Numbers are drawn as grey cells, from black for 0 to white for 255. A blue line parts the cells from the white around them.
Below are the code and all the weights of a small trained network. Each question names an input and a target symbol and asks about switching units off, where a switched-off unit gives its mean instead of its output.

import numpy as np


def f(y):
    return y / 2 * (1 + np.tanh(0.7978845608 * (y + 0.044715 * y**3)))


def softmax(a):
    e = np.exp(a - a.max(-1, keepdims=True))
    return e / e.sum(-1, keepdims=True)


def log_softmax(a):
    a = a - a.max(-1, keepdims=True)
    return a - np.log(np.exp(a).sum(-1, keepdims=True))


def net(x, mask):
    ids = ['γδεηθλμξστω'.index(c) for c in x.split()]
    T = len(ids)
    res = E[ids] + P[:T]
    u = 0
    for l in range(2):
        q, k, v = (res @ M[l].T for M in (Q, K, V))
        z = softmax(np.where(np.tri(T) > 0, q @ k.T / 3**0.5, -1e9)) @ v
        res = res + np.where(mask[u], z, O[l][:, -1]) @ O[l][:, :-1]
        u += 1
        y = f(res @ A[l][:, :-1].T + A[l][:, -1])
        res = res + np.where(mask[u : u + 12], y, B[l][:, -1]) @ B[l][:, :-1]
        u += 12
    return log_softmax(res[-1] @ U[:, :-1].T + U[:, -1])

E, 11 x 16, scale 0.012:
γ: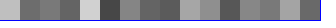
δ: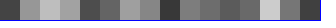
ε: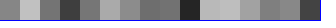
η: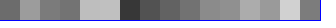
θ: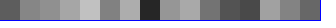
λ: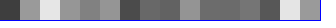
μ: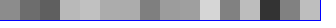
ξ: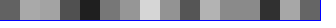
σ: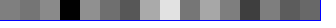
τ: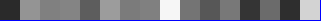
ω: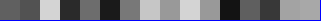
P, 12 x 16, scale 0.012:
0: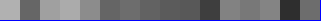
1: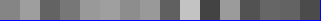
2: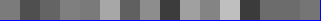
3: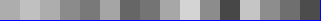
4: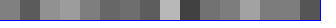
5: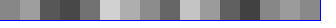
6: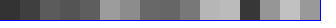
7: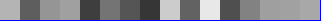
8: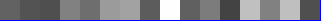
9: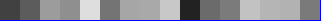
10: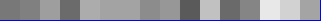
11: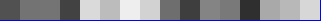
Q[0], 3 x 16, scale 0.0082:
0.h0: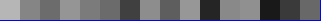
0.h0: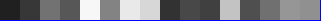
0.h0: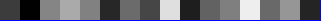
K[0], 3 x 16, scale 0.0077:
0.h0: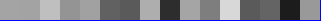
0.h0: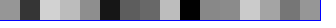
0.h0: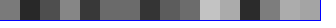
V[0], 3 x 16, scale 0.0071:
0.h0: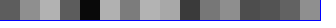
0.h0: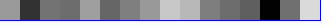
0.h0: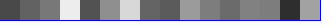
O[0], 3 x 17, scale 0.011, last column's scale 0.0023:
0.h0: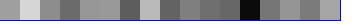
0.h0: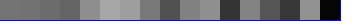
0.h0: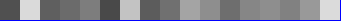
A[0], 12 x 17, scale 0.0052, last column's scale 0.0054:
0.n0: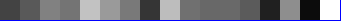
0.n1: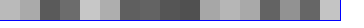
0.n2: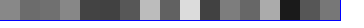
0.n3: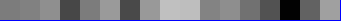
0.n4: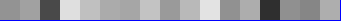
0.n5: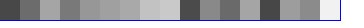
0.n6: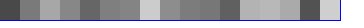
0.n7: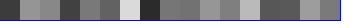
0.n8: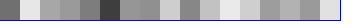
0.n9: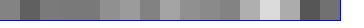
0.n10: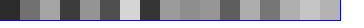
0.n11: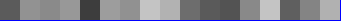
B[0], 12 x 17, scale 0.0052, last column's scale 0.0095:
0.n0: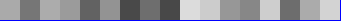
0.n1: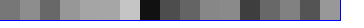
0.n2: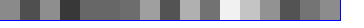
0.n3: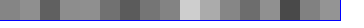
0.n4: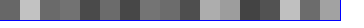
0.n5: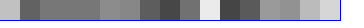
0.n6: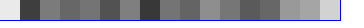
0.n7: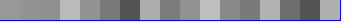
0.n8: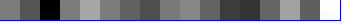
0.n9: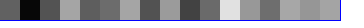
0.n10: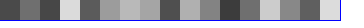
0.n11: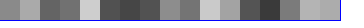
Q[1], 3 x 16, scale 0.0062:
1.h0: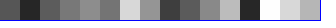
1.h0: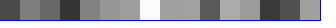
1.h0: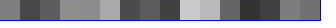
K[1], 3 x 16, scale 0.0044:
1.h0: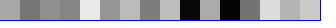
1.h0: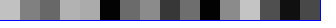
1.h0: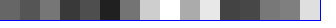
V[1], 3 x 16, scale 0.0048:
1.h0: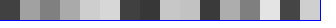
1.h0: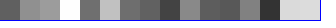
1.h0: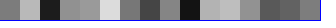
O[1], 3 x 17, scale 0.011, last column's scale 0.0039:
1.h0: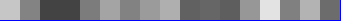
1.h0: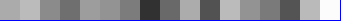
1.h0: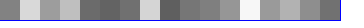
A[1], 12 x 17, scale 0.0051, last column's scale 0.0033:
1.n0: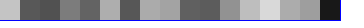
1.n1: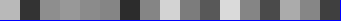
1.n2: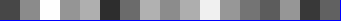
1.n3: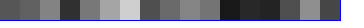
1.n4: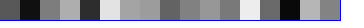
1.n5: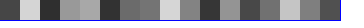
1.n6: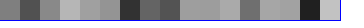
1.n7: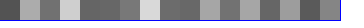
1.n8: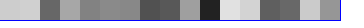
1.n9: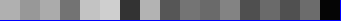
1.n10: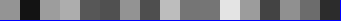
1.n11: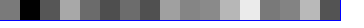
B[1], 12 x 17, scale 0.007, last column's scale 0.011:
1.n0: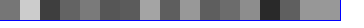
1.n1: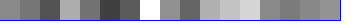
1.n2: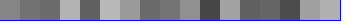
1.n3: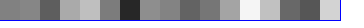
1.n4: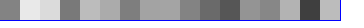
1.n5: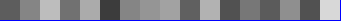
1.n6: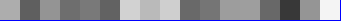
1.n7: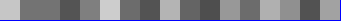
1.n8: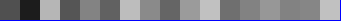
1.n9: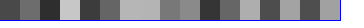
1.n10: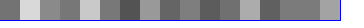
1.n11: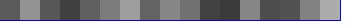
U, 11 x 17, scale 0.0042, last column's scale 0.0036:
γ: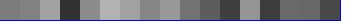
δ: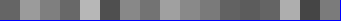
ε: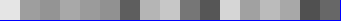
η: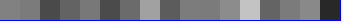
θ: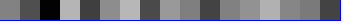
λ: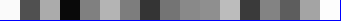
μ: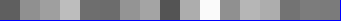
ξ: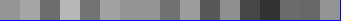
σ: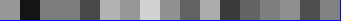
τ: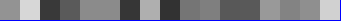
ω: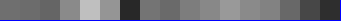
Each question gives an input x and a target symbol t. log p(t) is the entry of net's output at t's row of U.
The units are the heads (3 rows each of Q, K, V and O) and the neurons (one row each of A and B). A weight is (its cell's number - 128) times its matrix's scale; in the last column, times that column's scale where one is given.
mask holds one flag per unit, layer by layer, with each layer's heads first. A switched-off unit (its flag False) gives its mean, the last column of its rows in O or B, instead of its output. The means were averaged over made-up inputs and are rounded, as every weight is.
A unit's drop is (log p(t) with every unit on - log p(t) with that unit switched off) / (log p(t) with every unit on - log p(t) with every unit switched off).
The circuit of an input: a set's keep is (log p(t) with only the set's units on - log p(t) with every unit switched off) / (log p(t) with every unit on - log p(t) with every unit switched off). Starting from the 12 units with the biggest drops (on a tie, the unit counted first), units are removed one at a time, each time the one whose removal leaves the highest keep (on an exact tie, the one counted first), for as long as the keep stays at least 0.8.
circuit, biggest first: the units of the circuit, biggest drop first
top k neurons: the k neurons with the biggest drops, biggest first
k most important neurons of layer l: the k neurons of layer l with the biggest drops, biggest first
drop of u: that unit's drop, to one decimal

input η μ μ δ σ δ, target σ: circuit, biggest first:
(1.h0)
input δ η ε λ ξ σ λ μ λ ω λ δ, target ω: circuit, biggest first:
(1.n3; 1.h0; 0.h0)
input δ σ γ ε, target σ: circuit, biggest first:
(1.h0; 0.h0)
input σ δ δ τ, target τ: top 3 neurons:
(0.n8; 1.n0; 1.n6)
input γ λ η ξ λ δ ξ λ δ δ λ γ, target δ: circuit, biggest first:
(0.h0; 1.n5; 0.n8)
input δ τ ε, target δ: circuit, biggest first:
(0.h0; 1.n5; 0.n8)
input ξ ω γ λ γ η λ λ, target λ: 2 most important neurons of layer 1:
(1.n3; 1.n9)
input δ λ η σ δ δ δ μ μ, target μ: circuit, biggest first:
(1.h0; 0.n4)
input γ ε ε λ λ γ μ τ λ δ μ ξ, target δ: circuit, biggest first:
(0.h0; 0.n8; 1.n5)
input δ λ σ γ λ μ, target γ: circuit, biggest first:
(0.h0; 1.n11; 1.n4)
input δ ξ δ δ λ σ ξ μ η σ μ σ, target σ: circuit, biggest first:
(0.h0; 1.h0)
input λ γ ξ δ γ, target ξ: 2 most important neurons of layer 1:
(1.n2; 1.n9)
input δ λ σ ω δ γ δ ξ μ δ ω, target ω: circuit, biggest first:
(1.n3; 1.h0)
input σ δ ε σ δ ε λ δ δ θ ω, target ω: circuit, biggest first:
(1.h0; 1.n3)
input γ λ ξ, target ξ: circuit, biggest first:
(1.h0; 1.n2)
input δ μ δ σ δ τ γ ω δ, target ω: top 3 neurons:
(1.n3; 1.n10; 0.n11)
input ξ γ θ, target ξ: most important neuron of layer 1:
(1.n9)
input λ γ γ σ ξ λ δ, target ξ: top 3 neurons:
(0.n5; 1.n2; 1.n9)
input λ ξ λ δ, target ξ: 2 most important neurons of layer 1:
(1.n9; 1.n2)
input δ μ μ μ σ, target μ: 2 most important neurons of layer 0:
(0.n8; 0.n4)
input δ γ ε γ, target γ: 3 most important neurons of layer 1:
(1.n11; 1.n4; 1.n3)
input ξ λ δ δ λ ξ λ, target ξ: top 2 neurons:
(1.n2; 0.n6)
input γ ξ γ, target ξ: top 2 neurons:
(1.n2; 0.n5)
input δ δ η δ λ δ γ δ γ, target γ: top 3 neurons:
(1.n11; 1.n4; 1.n10)
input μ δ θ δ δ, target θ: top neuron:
(1.n5)
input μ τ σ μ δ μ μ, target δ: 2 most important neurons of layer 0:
(0.n8; 0.n0)
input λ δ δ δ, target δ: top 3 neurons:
(1.n5; 0.n8; 0.n0)
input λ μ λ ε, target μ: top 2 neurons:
(0.n4; 1.n8)
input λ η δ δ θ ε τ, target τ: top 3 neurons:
(1.n0; 1.n6; 0.n6)
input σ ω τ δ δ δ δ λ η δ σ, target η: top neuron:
(0.n9)
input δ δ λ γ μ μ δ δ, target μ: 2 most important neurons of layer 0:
(0.n4; 0.n5)
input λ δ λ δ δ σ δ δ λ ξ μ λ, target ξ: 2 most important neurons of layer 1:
(1.n9; 1.n2)
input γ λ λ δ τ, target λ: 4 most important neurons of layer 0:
(0.n8; 0.n10; 0.n7; 0.n4)
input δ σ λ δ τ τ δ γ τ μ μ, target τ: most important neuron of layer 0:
(0.n4)
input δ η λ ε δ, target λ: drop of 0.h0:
0.3
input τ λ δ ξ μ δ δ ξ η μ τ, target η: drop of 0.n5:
-0.1
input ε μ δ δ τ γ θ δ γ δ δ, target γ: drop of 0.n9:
0.2
